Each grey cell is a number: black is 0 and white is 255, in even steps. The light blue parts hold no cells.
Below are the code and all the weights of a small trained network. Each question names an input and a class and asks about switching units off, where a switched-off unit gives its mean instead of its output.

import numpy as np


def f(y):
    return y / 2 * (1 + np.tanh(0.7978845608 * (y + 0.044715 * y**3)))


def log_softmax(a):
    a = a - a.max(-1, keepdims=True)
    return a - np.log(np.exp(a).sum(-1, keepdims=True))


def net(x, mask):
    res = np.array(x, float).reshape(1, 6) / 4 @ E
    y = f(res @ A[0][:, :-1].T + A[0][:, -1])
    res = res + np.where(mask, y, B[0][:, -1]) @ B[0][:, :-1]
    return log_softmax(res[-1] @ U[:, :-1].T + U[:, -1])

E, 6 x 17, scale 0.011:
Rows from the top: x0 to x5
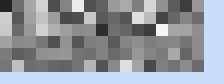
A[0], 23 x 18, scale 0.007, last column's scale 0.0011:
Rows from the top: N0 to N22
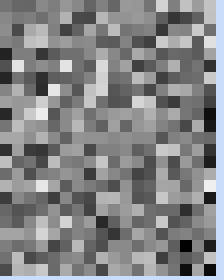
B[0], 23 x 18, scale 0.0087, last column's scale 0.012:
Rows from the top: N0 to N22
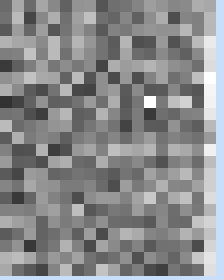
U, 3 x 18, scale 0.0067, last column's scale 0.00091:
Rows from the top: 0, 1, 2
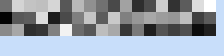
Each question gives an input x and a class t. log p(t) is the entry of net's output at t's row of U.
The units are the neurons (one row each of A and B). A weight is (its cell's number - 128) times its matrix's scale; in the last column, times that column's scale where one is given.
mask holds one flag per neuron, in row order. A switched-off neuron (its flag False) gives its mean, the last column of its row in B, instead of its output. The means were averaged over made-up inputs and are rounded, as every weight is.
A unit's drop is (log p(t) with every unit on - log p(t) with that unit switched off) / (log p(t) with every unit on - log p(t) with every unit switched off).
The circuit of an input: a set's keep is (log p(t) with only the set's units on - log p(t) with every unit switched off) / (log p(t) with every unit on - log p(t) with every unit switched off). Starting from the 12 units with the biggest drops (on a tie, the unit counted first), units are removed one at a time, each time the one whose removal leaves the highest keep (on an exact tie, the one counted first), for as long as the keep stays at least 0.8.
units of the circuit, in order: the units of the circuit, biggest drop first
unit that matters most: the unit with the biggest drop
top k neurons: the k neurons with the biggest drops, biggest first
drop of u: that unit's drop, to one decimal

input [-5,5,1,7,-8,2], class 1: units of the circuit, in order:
[N8]
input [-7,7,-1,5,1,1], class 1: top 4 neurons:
[N8; N22; N9; N19]
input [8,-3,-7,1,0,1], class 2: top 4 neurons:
[N22; N9; N20; N10]
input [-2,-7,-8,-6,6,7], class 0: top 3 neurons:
[N6; N21; N4]
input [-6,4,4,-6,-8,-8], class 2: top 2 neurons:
[N7; N6]
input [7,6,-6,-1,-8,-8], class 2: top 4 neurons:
[N9; N22; N20; N10]
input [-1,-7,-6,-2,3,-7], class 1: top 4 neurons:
[N12; N16; N5; N3]
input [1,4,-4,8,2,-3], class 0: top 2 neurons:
[N6; N12]
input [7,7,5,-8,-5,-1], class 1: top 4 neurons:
[N8; N7; N2; N19]
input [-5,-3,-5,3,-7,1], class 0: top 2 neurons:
[N6; N22]
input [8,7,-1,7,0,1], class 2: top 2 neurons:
[N22; N9]
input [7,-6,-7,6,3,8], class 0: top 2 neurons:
[N6; N21]
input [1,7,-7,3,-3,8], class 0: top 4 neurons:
[N6; N21; N4; N12]
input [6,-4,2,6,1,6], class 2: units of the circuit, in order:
[N22]
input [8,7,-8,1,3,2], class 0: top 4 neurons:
[N6; N21; N4; N7]
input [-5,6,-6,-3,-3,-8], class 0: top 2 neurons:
[N6; N12]
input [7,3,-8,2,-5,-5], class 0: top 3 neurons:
[N6; N21; N4]
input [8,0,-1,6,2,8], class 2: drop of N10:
0.0
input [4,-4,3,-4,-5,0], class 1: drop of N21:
0.2
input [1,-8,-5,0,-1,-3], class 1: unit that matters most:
N12
